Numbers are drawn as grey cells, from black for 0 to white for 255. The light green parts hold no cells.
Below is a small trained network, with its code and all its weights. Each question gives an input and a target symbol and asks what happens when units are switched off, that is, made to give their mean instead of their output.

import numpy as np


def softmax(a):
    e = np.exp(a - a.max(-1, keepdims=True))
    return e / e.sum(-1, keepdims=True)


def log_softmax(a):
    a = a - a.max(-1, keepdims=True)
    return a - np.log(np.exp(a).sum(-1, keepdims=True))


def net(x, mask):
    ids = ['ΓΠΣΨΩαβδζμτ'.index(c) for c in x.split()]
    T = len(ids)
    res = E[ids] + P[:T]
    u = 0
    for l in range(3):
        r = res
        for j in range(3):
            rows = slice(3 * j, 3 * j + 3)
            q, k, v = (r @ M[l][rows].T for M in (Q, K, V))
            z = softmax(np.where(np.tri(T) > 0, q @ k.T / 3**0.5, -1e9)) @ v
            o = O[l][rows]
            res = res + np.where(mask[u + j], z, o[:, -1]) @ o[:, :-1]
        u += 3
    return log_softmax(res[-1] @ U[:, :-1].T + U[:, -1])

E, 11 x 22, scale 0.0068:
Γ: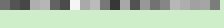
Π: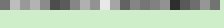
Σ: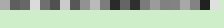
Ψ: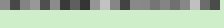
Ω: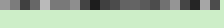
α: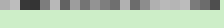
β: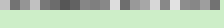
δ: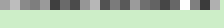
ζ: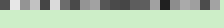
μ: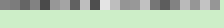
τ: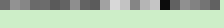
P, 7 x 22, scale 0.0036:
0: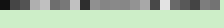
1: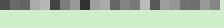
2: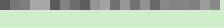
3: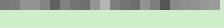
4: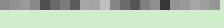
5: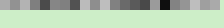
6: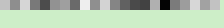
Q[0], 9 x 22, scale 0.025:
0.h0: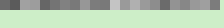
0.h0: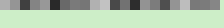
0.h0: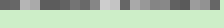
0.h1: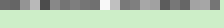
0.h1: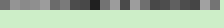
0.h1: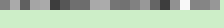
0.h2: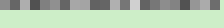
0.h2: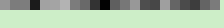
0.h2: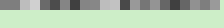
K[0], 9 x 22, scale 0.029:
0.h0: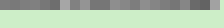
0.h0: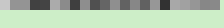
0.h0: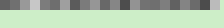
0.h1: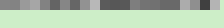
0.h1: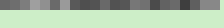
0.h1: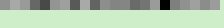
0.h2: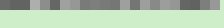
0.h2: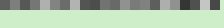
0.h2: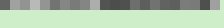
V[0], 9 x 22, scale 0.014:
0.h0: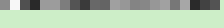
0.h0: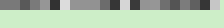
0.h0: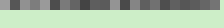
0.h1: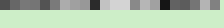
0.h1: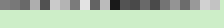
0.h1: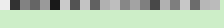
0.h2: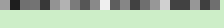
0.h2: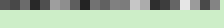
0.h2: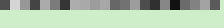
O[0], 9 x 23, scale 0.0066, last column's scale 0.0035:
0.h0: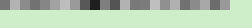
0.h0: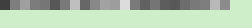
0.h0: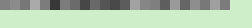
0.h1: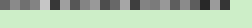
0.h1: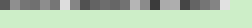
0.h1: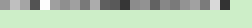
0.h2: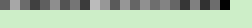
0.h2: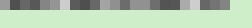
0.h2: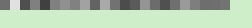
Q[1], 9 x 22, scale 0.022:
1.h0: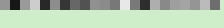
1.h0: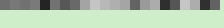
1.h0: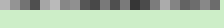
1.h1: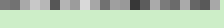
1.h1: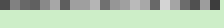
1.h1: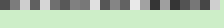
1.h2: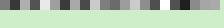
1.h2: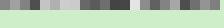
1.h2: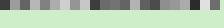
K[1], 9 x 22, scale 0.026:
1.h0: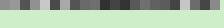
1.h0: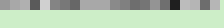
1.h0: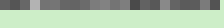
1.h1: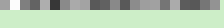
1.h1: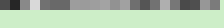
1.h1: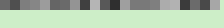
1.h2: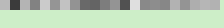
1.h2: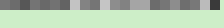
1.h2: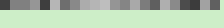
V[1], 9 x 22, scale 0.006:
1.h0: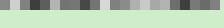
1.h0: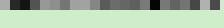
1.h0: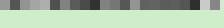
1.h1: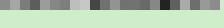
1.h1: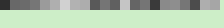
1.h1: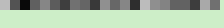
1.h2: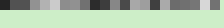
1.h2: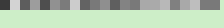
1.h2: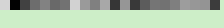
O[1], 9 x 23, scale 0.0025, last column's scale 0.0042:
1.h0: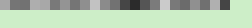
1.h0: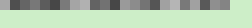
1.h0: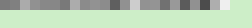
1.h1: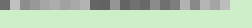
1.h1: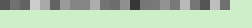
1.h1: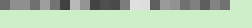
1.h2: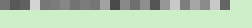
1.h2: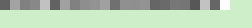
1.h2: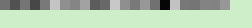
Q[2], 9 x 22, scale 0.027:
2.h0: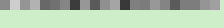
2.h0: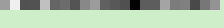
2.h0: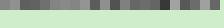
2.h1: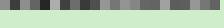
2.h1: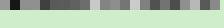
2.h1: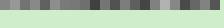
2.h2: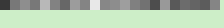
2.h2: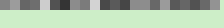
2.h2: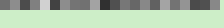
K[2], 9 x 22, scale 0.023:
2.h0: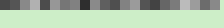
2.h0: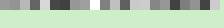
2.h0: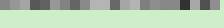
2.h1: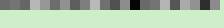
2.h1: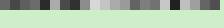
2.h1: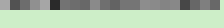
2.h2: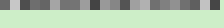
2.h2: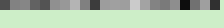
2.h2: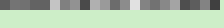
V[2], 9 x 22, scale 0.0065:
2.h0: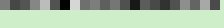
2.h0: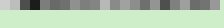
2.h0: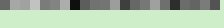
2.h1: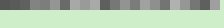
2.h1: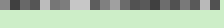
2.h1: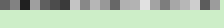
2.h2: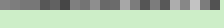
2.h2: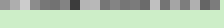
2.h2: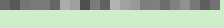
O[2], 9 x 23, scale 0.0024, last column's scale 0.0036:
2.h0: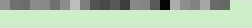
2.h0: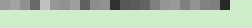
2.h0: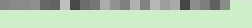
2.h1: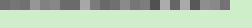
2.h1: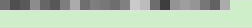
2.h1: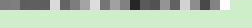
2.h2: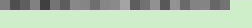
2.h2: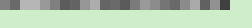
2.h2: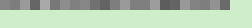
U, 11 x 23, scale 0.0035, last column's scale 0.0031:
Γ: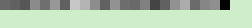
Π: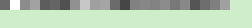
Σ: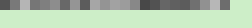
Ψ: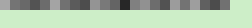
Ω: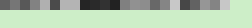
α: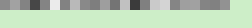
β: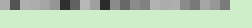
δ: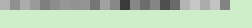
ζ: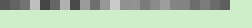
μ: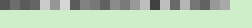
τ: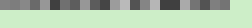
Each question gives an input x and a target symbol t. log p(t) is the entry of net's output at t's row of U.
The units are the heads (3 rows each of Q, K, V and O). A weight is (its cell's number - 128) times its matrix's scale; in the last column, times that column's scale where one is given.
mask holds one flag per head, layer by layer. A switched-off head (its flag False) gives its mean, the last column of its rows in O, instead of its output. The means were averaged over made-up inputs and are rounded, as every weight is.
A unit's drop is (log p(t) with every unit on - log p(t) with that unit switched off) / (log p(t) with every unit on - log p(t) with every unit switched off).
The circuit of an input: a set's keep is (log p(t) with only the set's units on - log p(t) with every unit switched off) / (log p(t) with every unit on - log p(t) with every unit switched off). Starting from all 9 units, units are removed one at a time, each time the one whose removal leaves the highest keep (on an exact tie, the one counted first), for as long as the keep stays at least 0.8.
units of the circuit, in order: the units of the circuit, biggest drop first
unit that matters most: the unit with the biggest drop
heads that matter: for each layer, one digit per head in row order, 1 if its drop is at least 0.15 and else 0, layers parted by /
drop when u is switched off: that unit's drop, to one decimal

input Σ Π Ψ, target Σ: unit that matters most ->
0.h0
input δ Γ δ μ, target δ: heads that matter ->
011 / 000 / 000
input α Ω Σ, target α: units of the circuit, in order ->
0.h2, 0.h0, 0.h1
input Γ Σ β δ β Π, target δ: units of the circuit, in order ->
0.h1, 0.h2
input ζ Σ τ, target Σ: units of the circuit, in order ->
0.h0, 0.h2
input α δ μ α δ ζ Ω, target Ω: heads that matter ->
010 / 000 / 010
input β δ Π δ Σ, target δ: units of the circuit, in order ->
0.h1, 0.h2
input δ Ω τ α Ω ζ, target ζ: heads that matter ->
010 / 000 / 100
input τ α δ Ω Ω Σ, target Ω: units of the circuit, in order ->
0.h1, 0.h0
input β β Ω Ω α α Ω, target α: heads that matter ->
100 / 000 / 100
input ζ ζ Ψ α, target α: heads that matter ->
100 / 000 / 000
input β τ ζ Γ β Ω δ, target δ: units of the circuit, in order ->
0.h2, 0.h1
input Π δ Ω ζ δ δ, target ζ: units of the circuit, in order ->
0.h1, 2.h0
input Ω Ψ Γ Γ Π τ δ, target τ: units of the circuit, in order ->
0.h1
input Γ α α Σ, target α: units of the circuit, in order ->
0.h0, 2.h0
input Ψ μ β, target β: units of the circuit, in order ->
0.h2, 0.h0
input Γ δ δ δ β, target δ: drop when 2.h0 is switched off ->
0.0
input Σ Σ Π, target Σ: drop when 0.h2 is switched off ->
0.2
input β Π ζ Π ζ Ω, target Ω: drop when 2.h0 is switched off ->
0.1
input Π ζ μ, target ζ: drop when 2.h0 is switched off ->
0.1
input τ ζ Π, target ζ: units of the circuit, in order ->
0.h1
